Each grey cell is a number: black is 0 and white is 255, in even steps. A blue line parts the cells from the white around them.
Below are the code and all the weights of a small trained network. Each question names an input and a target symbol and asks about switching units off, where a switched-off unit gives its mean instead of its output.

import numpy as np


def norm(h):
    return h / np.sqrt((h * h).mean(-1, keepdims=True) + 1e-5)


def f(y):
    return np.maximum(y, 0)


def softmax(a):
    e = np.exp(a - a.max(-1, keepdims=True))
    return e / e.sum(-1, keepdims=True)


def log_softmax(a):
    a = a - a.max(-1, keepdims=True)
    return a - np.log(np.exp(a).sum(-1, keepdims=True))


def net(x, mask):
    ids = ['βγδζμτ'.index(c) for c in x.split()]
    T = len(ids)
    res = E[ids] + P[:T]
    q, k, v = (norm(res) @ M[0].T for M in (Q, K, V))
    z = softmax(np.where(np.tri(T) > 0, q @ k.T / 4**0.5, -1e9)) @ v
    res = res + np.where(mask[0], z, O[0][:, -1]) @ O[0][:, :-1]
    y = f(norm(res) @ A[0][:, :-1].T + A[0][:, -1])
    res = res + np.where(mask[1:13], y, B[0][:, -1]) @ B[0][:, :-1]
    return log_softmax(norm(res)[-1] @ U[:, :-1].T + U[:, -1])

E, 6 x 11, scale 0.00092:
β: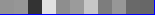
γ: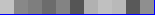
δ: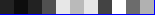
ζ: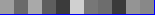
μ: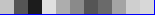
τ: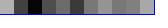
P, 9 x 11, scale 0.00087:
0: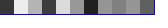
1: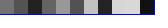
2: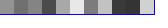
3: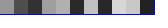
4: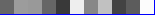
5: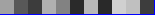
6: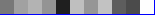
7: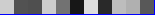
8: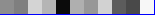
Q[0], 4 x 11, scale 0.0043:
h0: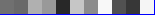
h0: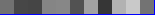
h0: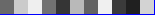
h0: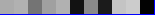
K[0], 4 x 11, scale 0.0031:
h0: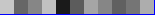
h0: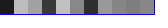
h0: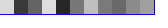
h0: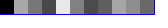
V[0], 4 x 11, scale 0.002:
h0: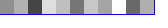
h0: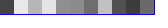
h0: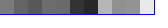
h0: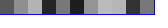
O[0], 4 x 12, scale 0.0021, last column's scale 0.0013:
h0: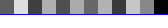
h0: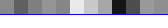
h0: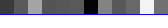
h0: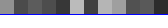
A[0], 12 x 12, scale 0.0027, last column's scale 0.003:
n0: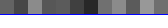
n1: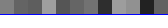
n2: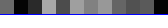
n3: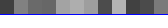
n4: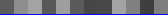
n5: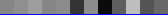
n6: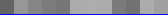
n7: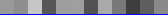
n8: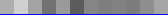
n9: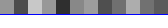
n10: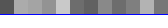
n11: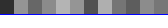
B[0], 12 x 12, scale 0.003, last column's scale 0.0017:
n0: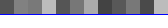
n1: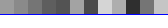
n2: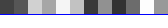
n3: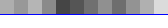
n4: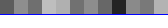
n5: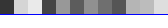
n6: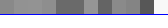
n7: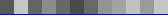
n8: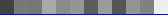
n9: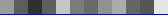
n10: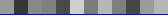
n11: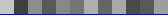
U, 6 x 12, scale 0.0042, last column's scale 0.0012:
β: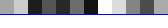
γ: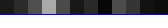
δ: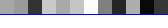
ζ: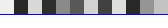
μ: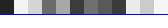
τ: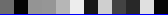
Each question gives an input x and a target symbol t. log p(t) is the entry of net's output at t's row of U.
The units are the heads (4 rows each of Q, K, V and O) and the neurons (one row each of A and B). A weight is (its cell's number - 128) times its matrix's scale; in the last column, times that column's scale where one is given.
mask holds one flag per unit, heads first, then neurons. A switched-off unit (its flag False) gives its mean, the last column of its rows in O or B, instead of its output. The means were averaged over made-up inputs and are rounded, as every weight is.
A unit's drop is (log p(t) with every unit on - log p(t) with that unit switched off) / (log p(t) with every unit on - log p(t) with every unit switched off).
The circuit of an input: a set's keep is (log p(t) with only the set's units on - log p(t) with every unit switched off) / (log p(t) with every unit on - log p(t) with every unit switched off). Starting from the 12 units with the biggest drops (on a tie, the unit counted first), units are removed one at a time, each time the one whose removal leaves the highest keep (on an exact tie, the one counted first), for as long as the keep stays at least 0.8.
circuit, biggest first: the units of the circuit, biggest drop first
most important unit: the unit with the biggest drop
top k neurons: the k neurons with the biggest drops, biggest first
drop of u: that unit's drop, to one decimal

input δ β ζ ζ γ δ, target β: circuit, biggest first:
[h0, n1]
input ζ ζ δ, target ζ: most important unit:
n5
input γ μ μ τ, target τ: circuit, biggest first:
[h0, n2]
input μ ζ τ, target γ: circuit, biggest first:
[h0, n0]
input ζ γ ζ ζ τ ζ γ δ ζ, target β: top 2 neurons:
[n9, n7]
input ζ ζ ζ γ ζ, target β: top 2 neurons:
[n9, n5]
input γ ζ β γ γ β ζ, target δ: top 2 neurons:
[n5, n6]
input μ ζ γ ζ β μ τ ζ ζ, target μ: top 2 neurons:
[n5, n8]
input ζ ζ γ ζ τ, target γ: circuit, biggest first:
[n0, h0]
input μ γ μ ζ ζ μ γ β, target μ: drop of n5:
0.2
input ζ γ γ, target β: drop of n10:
0.0
